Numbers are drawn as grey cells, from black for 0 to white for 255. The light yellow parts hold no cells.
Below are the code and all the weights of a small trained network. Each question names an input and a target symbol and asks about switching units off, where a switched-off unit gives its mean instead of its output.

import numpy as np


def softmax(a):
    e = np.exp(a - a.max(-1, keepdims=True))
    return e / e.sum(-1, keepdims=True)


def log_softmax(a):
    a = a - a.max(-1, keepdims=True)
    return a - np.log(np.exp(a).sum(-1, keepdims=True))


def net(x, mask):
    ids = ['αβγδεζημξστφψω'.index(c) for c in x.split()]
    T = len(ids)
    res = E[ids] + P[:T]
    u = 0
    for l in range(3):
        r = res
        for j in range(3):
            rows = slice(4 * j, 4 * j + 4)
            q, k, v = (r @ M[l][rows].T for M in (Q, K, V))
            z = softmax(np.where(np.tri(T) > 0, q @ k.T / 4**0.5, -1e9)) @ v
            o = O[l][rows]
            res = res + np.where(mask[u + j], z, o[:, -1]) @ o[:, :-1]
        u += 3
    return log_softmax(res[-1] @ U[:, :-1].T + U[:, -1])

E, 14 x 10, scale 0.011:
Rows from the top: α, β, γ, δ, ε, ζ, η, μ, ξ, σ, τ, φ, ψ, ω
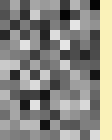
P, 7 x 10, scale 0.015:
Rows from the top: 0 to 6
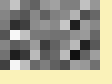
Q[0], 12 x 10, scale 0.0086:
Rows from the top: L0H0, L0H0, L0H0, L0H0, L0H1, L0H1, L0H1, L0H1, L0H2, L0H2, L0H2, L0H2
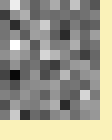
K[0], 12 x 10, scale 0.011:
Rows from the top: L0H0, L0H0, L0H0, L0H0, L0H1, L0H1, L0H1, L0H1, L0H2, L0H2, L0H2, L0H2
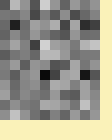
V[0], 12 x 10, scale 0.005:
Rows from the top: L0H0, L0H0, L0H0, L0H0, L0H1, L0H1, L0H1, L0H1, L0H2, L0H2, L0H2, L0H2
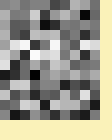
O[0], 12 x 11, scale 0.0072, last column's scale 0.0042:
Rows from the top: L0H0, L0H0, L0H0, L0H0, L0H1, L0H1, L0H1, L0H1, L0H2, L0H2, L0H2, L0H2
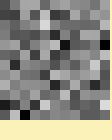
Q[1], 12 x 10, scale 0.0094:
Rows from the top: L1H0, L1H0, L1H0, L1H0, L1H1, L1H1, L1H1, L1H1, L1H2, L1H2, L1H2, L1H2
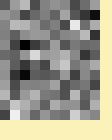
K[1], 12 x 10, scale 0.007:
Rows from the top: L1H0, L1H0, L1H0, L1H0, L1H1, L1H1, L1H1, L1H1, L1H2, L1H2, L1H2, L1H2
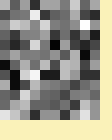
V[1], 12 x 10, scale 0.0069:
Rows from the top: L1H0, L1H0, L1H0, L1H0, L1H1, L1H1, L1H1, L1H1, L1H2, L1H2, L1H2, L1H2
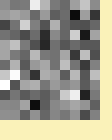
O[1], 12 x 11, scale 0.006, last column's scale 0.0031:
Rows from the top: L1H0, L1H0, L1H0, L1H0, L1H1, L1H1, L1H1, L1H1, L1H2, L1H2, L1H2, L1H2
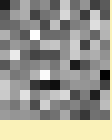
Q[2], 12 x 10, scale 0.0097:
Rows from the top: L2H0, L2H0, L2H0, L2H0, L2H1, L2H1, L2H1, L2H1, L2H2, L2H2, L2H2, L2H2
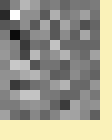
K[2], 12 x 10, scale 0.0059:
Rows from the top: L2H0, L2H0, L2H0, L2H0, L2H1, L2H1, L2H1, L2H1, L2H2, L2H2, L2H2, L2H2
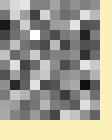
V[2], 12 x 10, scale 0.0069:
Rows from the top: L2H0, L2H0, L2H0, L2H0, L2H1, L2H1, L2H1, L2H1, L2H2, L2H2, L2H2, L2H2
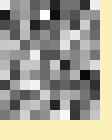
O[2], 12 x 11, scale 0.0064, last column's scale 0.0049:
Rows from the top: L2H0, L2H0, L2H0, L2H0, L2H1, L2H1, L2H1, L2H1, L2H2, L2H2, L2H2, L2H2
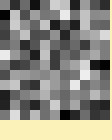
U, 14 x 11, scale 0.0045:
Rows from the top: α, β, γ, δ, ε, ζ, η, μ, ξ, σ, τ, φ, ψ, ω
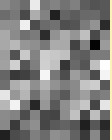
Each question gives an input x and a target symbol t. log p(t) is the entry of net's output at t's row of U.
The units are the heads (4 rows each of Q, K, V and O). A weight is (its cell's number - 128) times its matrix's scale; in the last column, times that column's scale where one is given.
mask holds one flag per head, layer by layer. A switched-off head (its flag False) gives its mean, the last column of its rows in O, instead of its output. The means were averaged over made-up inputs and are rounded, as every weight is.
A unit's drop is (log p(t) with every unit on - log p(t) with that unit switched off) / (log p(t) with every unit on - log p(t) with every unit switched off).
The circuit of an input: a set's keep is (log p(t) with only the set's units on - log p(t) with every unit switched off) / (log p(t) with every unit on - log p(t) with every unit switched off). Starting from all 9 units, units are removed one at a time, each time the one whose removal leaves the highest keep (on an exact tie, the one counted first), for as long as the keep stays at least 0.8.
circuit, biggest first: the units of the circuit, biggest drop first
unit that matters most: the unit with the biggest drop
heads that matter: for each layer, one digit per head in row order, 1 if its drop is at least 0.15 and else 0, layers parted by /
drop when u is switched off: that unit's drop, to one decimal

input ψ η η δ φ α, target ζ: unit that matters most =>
L1H2
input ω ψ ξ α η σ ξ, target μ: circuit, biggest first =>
L2H1; L1H1; L0H2
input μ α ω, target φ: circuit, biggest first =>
L2H0; L2H2; L1H0
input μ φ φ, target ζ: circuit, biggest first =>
L1H2; L2H2; L0H2; L0H1
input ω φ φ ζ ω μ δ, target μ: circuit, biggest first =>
L0H2; L2H1; L1H1
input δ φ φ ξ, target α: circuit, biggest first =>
L0H1; L2H1; L2H0; L1H2
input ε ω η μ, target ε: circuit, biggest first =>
L1H0; L2H2; L0H2; L2H1
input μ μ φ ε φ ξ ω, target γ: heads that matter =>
101 / 101 / 101
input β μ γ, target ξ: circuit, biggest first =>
L2H1; L2H0
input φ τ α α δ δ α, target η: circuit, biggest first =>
L1H1; L0H1
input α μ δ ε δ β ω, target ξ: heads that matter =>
011 / 111 / 101
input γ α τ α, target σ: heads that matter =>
111 / 000 / 101
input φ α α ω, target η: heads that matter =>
110 / 110 / 011
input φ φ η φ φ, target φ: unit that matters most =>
L0H2
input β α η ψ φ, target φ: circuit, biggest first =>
L2H2; L1H0; L0H2; L2H0
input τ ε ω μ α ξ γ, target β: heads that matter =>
011 / 101 / 111
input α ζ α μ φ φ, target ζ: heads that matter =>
011 / 101 / 001
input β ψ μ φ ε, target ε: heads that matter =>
011 / 111 / 001
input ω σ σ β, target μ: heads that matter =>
011 / 010 / 010
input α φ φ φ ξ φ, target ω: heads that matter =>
110 / 010 / 101
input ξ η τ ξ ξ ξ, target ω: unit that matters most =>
L1H1
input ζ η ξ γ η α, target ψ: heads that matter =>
110 / 110 / 100
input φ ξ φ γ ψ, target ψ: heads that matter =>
011 / 111 / 110
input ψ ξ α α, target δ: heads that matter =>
011 / 001 / 111
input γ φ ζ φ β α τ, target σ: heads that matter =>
111 / 000 / 101
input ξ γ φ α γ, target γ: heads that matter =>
010 / 000 / 110
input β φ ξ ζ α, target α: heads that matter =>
100 / 110 / 100
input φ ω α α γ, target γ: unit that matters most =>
L2H0
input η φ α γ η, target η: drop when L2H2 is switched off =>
0.3
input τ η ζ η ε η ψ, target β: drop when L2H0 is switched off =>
0.4
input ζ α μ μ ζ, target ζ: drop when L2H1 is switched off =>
0.3
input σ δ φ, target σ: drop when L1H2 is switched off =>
0.1
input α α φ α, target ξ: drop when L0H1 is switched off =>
0.3
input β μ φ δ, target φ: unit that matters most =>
L1H2
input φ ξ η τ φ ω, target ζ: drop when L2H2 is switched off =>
0.3
